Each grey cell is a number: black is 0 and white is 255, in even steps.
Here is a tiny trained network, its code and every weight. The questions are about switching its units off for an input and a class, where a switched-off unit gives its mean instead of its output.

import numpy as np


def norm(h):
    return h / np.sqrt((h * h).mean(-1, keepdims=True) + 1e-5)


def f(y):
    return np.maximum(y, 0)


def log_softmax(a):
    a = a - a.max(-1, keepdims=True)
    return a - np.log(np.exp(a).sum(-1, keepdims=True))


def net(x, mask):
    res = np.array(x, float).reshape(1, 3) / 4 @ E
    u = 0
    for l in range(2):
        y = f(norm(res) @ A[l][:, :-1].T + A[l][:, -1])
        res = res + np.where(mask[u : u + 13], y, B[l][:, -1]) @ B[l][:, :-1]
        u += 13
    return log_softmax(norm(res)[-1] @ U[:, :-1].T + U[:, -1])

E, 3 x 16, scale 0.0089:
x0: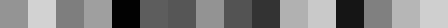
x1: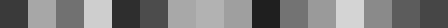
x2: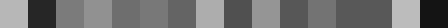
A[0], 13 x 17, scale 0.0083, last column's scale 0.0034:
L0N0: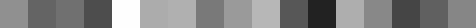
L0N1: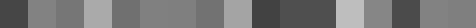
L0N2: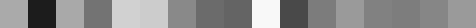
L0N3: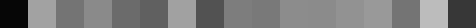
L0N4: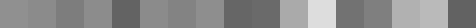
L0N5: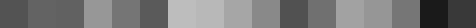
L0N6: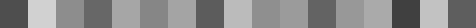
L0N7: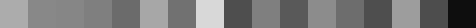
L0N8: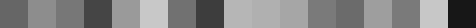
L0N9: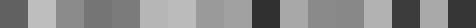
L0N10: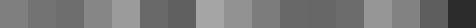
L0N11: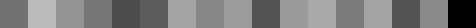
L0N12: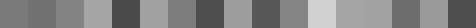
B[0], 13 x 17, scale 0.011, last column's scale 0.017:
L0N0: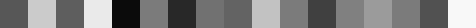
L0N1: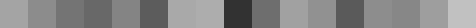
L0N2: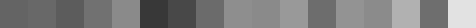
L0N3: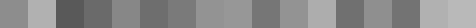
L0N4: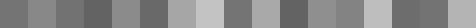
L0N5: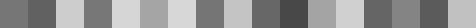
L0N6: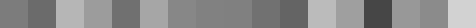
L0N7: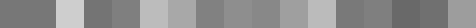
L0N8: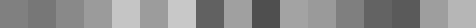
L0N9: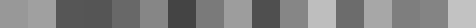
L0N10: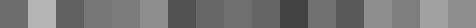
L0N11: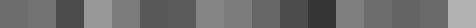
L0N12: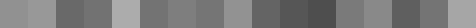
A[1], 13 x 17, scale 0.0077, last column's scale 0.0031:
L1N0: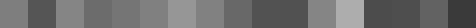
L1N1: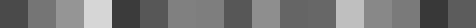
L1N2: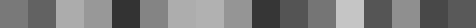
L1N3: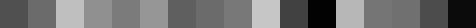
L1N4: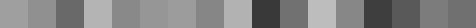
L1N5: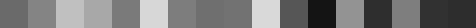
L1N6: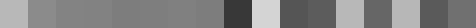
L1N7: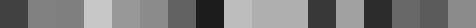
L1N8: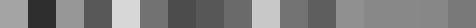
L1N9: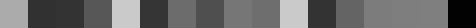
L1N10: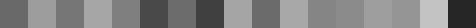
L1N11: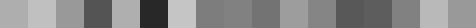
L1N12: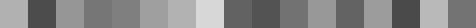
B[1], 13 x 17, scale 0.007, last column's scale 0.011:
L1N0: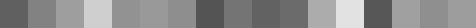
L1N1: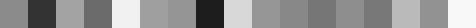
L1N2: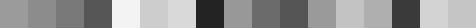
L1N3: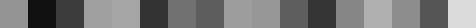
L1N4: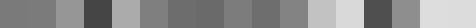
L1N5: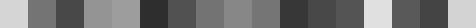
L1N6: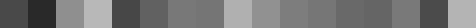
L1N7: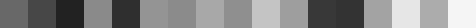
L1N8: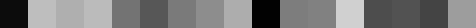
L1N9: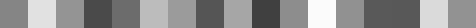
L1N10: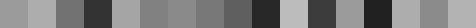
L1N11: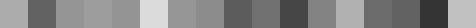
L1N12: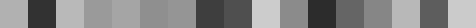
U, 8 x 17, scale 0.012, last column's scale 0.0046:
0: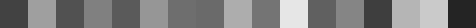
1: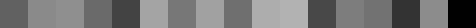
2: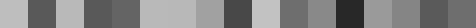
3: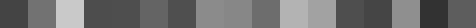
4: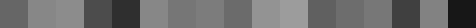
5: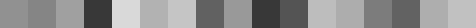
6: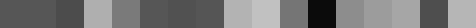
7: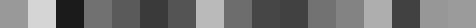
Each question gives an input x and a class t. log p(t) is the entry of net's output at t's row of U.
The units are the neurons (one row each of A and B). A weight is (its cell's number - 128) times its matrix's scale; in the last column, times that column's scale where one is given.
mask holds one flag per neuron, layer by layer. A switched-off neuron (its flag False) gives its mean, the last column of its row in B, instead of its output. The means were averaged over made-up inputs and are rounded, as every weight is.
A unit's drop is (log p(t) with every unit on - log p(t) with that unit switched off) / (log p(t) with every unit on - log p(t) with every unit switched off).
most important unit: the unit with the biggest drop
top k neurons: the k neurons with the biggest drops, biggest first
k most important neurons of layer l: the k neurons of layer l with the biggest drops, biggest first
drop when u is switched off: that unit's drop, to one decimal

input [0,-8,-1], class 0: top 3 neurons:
L0N8, L1N9, L0N2
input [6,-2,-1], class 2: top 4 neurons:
L0N2, L0N0, L0N4, L1N12
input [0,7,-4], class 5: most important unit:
L0N0
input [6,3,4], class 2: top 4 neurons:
L0N4, L0N5, L0N0, L0N6
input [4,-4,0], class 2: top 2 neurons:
L0N2, L0N0
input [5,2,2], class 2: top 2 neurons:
L0N4, L0N0
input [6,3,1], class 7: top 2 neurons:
L0N5, L0N6
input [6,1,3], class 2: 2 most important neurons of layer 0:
L0N0, L0N5
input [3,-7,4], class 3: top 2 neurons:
L0N0, L1N2
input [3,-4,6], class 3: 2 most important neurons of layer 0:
L0N0, L0N1
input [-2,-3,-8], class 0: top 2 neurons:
L0N0, L0N5
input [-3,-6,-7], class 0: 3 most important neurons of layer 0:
L0N8, L0N11, L0N5
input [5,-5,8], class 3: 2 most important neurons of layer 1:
L1N8, L1N2
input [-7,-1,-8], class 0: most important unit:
L0N8
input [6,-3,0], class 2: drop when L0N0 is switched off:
0.3
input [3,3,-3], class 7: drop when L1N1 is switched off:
0.0
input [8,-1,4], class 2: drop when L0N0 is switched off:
0.1
